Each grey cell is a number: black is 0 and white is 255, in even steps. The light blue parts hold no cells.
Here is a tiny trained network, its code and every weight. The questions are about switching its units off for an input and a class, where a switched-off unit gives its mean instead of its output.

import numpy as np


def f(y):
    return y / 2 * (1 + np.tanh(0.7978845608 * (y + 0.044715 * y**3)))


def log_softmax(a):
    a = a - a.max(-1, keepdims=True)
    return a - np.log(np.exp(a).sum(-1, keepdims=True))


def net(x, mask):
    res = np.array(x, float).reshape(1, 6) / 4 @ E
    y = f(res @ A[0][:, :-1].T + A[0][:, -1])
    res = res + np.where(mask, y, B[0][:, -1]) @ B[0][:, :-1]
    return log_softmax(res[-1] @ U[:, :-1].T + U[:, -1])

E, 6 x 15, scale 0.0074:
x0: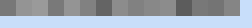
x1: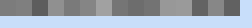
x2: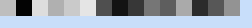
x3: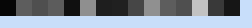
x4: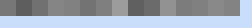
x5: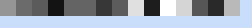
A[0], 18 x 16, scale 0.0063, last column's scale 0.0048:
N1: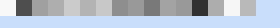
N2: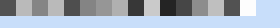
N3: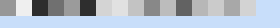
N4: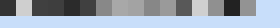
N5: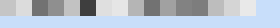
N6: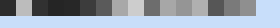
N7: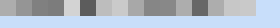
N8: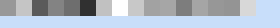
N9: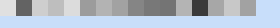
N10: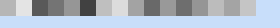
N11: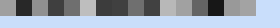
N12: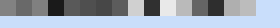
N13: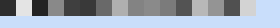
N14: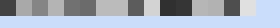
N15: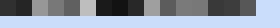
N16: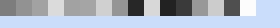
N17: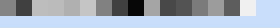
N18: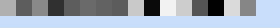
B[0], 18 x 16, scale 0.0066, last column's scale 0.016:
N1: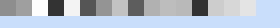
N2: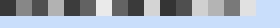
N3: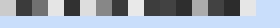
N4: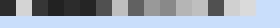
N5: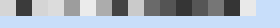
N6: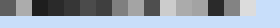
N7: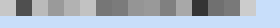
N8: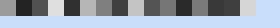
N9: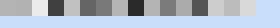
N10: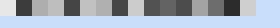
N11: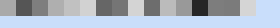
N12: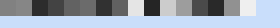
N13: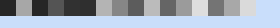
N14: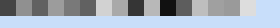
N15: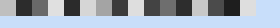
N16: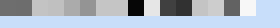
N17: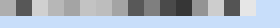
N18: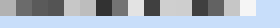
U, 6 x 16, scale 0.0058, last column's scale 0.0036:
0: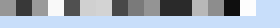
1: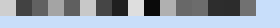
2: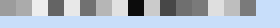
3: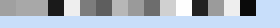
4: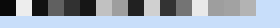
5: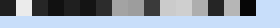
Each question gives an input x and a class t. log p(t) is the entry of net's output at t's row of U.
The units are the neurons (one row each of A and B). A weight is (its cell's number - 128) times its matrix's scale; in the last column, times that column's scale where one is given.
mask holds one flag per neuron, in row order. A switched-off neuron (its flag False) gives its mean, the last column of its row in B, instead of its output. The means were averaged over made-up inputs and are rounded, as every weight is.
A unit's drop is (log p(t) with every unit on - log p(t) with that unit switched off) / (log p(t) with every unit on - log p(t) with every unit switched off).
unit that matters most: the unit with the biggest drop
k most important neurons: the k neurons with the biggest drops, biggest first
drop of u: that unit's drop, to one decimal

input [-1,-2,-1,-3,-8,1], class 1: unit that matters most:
N16
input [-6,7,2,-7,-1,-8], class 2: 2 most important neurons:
[N1, N9]
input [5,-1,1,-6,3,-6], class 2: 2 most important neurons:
[N9, N1]
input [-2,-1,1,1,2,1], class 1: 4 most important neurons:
[N1, N4, N9, N16]
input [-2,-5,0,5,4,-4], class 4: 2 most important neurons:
[N5, N3]
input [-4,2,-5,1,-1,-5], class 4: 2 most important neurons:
[N4, N13]
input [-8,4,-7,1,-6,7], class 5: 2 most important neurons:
[N4, N6]
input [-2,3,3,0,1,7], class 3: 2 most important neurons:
[N3, N8]
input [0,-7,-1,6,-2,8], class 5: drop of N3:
0.0
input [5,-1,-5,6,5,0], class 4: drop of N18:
0.1
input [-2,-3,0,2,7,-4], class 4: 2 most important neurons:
[N5, N3]
